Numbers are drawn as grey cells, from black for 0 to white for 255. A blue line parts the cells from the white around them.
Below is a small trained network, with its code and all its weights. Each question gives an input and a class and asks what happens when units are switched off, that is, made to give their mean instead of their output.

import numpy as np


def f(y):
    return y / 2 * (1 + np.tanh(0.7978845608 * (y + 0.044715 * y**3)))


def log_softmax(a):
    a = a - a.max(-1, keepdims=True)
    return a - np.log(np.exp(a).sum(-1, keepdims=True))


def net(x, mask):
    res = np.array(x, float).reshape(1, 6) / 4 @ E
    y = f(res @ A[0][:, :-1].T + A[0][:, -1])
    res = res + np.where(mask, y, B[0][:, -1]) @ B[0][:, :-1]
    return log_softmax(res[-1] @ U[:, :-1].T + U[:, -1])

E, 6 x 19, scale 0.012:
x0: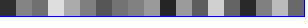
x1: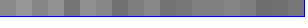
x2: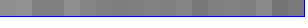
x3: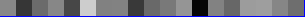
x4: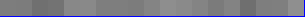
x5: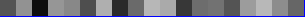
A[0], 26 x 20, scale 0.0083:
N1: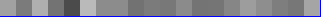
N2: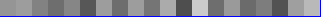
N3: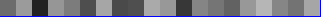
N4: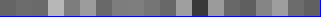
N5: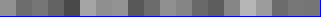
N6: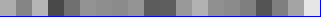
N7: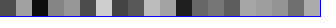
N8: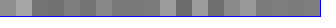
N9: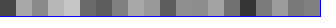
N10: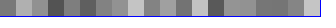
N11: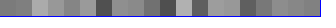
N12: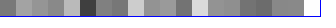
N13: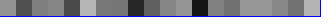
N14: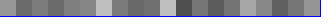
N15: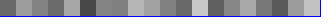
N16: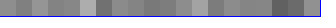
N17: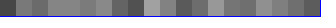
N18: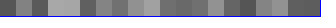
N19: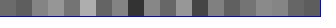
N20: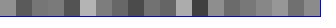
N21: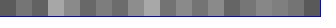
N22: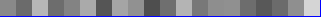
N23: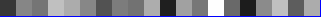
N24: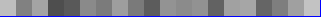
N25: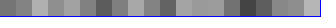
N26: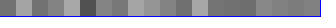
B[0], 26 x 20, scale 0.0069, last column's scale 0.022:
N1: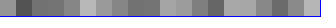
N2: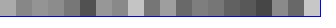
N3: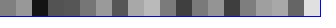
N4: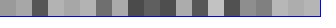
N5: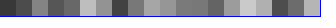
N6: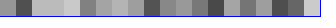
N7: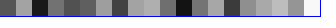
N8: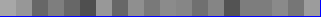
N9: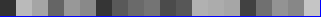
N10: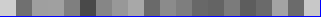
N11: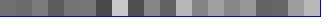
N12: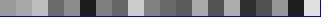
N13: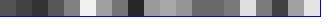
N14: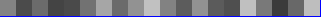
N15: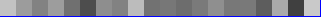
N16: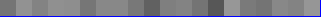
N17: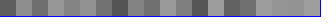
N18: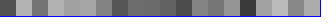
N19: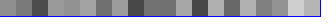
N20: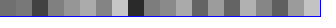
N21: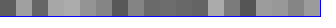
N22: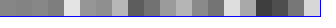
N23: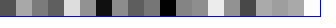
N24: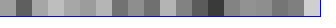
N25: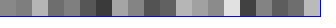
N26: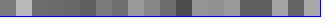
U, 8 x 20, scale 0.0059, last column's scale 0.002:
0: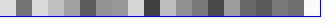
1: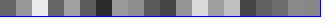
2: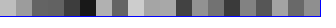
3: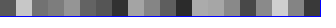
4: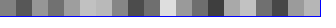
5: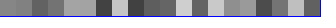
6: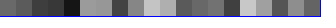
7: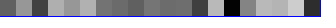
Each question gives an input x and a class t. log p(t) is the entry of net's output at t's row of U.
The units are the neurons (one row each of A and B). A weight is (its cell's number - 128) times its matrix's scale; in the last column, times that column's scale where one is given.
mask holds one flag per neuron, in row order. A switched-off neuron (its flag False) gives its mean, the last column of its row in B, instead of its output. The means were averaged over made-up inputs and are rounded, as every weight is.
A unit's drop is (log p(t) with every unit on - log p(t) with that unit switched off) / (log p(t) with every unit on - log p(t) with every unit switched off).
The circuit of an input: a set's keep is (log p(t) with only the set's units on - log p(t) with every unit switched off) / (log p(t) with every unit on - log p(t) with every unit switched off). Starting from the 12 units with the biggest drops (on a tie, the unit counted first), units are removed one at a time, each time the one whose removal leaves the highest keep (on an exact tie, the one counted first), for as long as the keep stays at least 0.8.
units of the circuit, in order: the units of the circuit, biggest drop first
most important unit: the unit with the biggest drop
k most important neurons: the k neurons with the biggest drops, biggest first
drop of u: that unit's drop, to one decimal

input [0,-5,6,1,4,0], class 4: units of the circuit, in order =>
[N23, N7]
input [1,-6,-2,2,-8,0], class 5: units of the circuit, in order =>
[N7]
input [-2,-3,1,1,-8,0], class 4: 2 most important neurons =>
[N7, N3]
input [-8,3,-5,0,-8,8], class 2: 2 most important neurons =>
[N13, N2]
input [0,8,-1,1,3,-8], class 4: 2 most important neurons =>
[N23, N12]
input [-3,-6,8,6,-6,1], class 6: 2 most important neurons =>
[N22, N6]
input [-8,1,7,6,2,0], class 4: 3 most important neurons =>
[N7, N3, N24]
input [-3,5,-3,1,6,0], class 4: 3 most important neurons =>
[N7, N3, N12]
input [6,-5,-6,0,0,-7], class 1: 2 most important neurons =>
[N25, N13]
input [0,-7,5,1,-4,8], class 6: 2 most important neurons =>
[N23, N12]
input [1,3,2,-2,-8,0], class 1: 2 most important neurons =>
[N7, N3]
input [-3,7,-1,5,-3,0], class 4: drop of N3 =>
0.2
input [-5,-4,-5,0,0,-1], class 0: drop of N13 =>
0.3
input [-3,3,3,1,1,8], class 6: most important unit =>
N12
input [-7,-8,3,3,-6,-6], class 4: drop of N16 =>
0.0
